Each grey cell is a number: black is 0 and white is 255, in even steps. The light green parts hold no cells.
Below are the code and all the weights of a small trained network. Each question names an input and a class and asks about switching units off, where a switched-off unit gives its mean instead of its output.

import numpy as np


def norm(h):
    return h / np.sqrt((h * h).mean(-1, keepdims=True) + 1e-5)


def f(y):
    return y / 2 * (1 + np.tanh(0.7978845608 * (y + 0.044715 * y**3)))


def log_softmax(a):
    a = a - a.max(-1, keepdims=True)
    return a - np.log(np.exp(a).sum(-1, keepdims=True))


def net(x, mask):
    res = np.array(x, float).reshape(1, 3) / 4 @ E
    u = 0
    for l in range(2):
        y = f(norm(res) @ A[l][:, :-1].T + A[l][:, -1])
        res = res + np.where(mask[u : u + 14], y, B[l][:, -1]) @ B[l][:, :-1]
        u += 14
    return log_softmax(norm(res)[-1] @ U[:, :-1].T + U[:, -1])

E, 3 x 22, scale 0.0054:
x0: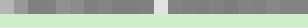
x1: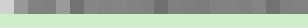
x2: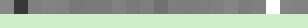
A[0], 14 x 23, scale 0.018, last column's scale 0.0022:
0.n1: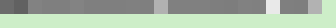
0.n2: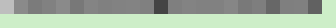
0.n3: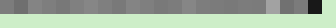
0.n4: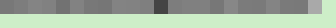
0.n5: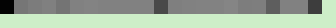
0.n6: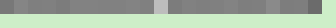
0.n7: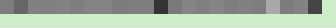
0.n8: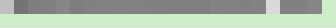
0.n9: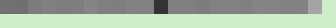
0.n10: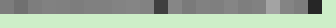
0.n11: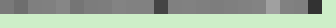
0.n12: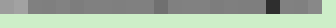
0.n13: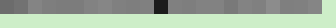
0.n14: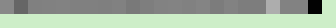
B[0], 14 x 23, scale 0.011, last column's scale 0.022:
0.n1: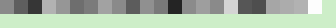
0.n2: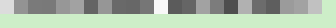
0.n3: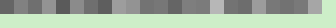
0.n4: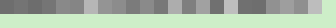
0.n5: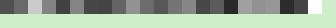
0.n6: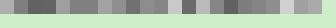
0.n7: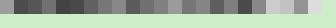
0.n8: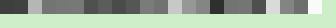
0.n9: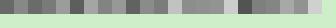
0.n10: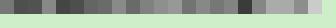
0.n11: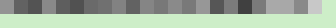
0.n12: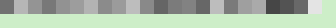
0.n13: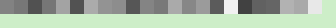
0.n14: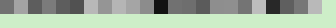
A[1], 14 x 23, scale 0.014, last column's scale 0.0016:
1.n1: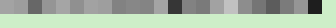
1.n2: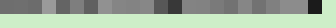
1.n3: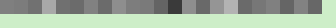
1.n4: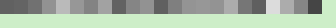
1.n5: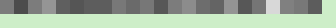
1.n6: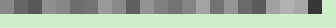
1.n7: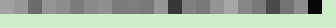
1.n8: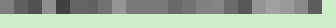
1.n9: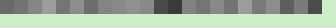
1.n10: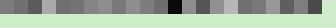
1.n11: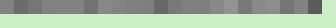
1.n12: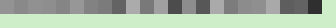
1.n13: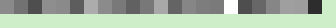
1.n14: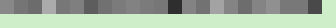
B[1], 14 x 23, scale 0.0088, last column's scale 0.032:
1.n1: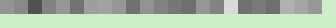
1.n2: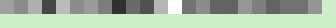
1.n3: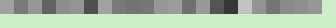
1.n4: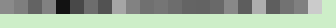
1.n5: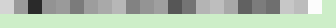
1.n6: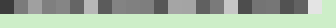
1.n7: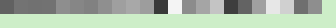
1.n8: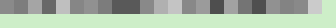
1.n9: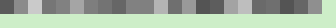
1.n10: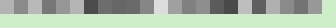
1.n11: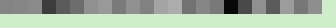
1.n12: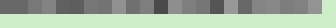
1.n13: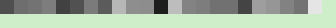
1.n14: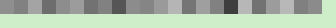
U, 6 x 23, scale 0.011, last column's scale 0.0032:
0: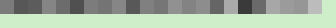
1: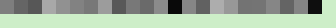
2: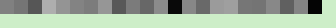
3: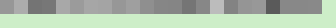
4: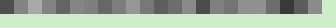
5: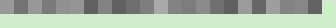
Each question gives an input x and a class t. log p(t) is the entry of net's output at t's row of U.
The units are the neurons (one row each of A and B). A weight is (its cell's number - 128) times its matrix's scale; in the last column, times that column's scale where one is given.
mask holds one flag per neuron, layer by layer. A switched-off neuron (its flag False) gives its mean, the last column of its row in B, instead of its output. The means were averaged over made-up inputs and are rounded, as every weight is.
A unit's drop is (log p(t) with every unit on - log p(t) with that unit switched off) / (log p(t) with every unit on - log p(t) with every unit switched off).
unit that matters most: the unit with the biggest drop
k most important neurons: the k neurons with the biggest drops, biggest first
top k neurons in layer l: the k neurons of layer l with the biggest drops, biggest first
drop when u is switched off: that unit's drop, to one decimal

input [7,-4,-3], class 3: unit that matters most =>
0.n8
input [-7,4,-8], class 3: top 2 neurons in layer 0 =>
0.n8; 0.n2
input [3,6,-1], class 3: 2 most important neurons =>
0.n5; 0.n12
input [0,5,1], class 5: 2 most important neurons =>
0.n2; 0.n1
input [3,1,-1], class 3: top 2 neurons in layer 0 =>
0.n5; 0.n1
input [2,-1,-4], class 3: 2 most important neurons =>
0.n5; 0.n8
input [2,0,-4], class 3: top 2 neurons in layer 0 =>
0.n5; 0.n8
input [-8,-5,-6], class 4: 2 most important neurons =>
0.n5; 0.n1
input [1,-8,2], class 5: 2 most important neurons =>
0.n5; 0.n13
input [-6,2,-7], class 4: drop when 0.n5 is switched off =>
0.7
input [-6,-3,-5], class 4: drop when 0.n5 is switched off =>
0.3
